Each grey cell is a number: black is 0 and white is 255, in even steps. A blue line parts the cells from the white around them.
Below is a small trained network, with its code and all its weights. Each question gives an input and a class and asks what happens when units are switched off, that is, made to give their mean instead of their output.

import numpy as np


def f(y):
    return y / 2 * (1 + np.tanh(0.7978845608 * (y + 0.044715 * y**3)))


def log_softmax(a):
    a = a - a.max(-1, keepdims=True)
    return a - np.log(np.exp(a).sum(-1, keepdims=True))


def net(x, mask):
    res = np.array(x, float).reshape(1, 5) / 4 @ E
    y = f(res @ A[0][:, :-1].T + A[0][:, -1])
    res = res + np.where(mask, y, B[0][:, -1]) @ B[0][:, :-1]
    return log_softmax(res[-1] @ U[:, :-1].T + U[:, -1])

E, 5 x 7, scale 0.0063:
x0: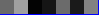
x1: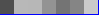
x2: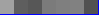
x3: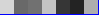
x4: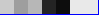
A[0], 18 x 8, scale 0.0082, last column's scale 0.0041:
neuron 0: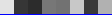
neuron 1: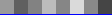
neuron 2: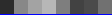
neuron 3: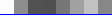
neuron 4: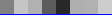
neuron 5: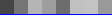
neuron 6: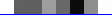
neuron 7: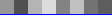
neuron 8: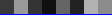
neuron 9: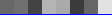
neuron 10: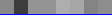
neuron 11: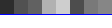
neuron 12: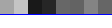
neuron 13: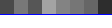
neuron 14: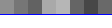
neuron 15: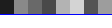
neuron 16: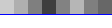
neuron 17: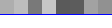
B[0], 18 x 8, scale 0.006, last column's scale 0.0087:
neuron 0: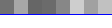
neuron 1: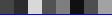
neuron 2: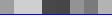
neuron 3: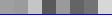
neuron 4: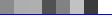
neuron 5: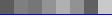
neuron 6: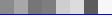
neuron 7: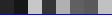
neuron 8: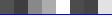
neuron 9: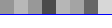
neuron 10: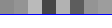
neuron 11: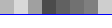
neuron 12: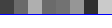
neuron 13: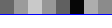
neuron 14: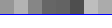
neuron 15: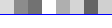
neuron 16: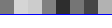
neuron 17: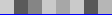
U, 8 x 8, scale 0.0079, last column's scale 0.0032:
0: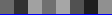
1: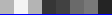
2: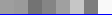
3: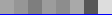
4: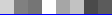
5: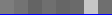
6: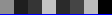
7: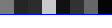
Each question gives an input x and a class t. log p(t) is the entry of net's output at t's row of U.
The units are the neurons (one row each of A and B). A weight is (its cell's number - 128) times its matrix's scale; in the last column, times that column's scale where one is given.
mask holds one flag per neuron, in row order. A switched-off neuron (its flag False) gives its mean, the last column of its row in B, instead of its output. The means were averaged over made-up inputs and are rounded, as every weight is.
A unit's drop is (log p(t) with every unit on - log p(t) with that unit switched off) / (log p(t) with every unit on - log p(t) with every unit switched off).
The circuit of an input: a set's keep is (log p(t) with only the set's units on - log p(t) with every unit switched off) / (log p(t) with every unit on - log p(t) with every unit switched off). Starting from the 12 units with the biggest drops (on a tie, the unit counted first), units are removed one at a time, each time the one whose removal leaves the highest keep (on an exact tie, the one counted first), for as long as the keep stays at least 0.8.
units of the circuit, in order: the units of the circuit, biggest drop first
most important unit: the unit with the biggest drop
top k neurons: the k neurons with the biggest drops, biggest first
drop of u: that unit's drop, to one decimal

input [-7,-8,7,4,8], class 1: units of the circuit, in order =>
[neuron 16; neuron 3]
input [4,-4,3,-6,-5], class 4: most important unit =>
neuron 15
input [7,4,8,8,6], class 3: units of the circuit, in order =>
[neuron 6; neuron 8]
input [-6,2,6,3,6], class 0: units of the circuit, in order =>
[neuron 7; neuron 1]
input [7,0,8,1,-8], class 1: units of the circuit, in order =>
[neuron 11; neuron 14]
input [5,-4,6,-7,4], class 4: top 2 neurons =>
[neuron 15; neuron 7]
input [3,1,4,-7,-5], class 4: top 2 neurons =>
[neuron 15; neuron 7]
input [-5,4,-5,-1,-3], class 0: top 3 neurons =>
[neuron 7; neuron 6; neuron 0]
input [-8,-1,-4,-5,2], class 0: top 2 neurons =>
[neuron 7; neuron 1]
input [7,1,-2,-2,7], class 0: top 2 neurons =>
[neuron 8; neuron 12]
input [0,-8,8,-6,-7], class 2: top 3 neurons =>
[neuron 15; neuron 0; neuron 16]
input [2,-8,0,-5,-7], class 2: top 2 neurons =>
[neuron 15; neuron 16]
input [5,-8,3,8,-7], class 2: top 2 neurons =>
[neuron 6; neuron 0]
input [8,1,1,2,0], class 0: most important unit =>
neuron 8
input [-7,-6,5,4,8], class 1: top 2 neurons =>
[neuron 8; neuron 16]
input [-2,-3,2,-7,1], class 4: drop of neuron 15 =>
0.9
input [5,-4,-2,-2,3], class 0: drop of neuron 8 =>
0.6
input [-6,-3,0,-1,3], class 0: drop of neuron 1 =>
0.2
